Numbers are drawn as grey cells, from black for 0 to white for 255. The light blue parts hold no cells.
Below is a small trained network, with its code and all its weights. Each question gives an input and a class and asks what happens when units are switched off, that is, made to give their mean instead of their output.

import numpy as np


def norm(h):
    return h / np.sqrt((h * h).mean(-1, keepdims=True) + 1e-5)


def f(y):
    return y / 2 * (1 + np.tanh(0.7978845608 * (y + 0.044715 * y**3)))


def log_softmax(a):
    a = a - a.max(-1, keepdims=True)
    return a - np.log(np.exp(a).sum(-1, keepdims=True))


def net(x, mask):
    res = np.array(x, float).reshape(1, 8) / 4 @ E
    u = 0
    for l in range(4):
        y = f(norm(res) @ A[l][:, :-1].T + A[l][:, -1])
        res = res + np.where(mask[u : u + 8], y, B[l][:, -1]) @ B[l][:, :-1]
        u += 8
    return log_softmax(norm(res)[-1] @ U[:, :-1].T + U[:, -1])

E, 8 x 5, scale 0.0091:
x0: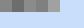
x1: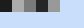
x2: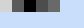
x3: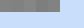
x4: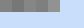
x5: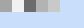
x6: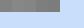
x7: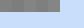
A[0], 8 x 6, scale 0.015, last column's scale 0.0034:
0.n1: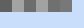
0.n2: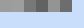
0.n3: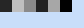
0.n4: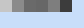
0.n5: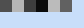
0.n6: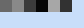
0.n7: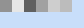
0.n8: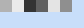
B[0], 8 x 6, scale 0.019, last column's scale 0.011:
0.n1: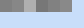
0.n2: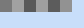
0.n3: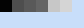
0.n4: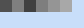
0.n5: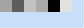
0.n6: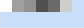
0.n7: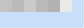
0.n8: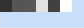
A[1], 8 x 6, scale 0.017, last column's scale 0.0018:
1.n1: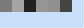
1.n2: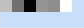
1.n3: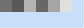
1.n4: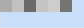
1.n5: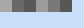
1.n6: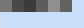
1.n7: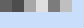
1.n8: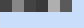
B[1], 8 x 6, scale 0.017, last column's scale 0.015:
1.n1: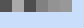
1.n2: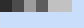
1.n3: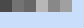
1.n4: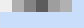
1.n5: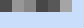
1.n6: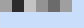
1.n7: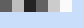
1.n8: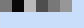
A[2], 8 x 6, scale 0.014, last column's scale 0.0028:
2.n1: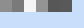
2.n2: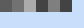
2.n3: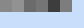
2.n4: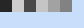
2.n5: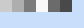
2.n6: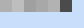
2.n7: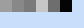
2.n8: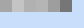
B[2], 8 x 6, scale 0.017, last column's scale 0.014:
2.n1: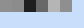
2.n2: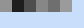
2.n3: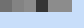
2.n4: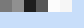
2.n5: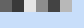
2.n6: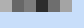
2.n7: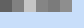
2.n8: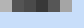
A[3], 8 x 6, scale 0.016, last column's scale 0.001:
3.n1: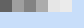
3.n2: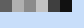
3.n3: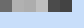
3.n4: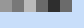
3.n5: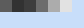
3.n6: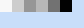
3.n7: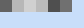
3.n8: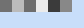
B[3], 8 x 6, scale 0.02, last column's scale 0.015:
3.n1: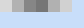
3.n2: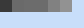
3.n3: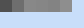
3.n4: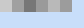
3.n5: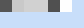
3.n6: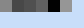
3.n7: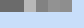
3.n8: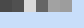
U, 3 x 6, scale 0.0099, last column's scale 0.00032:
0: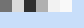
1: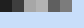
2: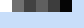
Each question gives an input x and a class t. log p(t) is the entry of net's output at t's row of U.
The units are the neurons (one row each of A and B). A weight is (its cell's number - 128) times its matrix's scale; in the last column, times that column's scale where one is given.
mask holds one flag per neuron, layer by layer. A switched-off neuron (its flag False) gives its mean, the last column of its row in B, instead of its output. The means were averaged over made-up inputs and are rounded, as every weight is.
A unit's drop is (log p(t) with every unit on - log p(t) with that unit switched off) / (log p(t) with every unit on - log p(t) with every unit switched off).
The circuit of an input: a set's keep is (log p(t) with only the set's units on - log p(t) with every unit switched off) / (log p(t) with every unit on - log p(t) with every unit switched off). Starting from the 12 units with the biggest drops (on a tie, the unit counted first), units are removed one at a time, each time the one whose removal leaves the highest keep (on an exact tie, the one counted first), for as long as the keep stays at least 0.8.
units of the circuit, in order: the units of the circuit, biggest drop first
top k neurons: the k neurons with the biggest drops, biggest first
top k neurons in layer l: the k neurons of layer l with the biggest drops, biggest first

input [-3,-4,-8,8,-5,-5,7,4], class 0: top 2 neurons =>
[0.n6 0.n7]
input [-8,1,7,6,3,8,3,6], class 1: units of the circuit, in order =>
[0.n8]
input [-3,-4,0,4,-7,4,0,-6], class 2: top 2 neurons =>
[0.n7 1.n4]
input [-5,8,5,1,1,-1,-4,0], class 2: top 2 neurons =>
[0.n6 0.n5]
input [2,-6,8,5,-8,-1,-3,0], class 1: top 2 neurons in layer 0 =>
[0.n7 0.n8]
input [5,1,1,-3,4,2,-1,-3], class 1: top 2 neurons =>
[0.n8 0.n5]
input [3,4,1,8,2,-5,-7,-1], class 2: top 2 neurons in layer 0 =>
[0.n6 0.n5]
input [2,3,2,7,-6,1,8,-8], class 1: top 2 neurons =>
[0.n5 0.n8]
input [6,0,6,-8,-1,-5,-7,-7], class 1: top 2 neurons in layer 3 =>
[3.n1 3.n5]
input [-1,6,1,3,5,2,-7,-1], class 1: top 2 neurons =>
[0.n5 0.n6]
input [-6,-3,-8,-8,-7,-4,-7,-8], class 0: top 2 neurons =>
[0.n6 0.n7]
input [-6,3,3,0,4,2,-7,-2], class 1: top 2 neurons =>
[0.n5 0.n8]
